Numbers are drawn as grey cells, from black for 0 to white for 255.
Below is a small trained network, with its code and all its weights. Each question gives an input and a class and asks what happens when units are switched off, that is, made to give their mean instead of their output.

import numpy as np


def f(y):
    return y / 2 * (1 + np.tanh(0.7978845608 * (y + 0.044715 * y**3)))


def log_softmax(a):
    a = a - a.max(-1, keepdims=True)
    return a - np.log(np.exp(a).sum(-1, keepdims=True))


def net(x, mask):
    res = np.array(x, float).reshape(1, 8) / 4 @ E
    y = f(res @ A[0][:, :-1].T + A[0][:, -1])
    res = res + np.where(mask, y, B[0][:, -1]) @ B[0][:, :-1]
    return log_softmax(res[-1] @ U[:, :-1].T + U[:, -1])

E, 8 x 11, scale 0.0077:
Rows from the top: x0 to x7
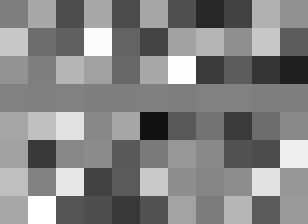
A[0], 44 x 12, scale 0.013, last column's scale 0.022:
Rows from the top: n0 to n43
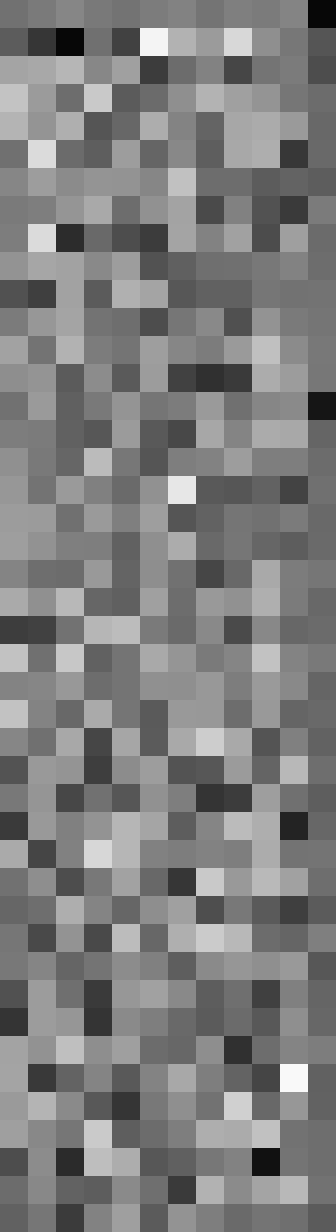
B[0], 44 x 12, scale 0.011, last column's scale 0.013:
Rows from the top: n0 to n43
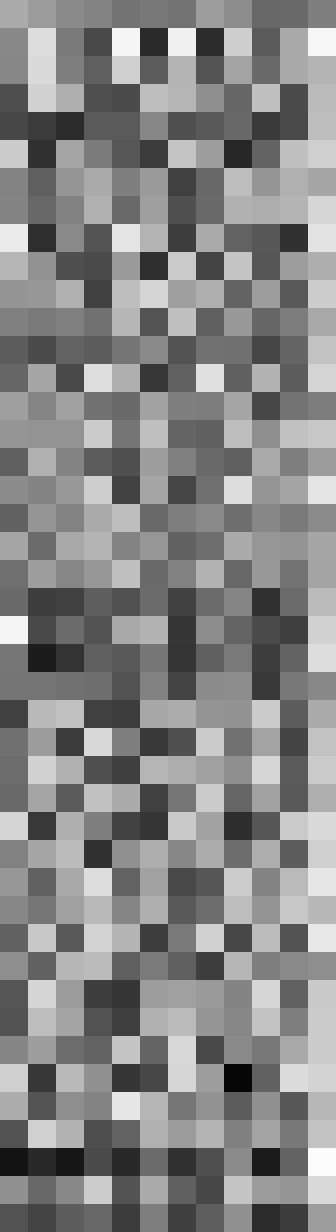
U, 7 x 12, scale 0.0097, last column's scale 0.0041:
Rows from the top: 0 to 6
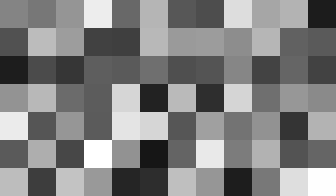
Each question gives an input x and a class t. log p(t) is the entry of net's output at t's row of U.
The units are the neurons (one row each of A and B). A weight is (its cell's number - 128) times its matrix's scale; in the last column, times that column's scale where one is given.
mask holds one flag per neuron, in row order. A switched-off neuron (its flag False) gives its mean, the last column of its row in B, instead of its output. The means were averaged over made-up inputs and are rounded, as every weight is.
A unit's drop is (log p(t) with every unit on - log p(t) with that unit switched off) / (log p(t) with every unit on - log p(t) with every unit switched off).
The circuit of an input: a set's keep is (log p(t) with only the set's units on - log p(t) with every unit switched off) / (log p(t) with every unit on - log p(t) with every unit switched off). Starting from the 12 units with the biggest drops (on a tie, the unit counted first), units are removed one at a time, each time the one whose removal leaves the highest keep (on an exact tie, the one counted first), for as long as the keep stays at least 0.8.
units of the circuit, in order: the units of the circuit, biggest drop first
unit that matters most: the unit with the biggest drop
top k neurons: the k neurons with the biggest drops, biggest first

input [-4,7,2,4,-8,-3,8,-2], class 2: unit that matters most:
n23
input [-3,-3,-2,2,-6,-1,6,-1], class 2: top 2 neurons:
n4; n23
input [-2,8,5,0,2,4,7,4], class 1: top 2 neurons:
n3; n25
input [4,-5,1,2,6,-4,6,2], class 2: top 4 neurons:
n4; n1; n23; n21
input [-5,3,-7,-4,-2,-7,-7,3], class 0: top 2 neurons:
n31; n15
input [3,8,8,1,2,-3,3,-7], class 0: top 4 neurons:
n17; n7; n32; n6
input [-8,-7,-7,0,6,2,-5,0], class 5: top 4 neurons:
n26; n33; n17; n7
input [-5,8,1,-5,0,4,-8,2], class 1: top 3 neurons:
n3; n25; n40
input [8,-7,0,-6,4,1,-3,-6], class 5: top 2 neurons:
n13; n28
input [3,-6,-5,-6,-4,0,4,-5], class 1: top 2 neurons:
n27; n10
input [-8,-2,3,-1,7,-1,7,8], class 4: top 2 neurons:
n39; n41
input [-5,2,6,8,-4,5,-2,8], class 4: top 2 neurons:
n8; n39
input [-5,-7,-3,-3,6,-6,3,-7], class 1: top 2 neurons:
n36; n8
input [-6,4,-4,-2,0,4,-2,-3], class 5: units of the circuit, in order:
n33
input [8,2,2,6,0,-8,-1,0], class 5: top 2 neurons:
n13; n28
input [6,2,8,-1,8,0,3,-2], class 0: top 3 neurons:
n17; n1; n7
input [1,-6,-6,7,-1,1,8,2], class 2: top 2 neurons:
n4; n21
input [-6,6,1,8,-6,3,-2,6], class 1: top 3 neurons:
n3; n40; n25
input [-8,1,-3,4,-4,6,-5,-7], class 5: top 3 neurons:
n33; n26; n8
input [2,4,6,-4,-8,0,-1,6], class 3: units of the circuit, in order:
n1
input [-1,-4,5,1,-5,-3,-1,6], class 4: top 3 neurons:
n8; n39; n31
